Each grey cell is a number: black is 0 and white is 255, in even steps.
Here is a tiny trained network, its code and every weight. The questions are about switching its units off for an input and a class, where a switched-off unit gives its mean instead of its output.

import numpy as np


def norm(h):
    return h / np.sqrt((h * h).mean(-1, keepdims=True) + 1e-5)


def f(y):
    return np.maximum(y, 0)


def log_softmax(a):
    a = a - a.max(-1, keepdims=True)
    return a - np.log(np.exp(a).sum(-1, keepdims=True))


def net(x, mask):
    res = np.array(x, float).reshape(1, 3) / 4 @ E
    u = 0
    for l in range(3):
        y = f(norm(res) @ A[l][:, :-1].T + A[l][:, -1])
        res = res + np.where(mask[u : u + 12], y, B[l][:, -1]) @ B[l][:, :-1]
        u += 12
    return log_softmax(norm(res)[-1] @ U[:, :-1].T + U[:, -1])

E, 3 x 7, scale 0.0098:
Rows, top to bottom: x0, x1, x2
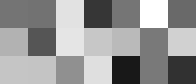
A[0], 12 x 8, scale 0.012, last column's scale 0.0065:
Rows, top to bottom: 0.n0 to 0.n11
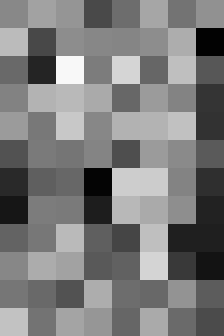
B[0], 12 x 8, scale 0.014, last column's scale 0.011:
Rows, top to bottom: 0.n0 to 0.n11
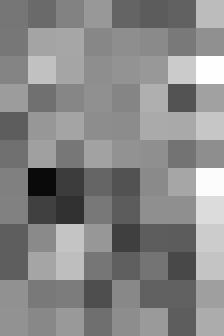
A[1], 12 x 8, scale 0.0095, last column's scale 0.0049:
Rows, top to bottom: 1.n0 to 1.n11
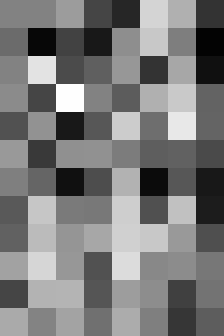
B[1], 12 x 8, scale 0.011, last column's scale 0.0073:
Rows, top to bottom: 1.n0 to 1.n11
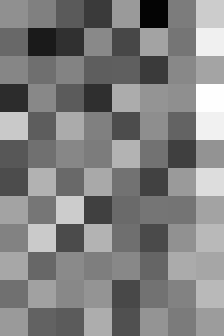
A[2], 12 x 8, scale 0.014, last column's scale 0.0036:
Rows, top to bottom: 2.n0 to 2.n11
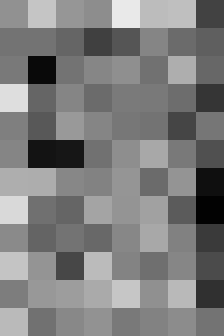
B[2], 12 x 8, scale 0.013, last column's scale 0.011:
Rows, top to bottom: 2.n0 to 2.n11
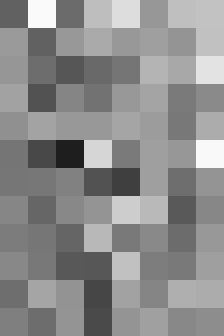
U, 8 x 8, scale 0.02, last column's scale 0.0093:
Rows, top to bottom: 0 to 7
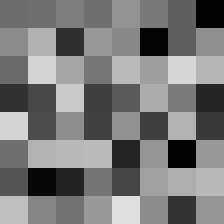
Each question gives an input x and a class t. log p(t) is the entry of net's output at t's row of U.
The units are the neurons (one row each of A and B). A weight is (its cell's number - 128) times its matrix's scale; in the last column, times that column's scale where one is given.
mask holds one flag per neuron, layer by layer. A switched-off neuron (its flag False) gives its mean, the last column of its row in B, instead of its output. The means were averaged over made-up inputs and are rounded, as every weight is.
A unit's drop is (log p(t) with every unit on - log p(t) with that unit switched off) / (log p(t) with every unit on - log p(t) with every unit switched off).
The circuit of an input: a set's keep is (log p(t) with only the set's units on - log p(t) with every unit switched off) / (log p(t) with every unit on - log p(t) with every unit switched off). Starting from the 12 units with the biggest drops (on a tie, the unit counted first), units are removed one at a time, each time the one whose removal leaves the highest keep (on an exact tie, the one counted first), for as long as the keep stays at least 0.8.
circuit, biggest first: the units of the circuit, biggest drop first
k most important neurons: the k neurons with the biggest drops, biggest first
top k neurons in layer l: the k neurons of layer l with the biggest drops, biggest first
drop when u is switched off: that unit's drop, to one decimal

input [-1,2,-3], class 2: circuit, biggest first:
(0.n2)
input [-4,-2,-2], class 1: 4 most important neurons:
(0.n6; 1.n6; 0.n2; 0.n7)
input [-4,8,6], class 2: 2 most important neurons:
(0.n6; 1.n1)
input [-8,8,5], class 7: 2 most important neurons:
(0.n2; 0.n6)
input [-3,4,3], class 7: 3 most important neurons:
(0.n2; 0.n6; 0.n4)
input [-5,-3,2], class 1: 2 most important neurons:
(0.n6; 0.n2)
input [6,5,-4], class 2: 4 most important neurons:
(0.n2; 0.n4; 2.n0; 0.n1)
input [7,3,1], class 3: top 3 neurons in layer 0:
(0.n8; 0.n9; 0.n0)
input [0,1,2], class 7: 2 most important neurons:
(0.n6; 0.n2)
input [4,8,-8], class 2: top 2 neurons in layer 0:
(0.n2; 0.n4)
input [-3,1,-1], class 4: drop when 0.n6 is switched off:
0.9
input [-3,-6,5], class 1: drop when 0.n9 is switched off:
0.2
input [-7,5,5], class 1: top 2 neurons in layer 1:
(1.n4; 1.n1)
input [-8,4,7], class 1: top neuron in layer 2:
(2.n1)
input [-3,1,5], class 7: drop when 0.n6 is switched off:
0.2
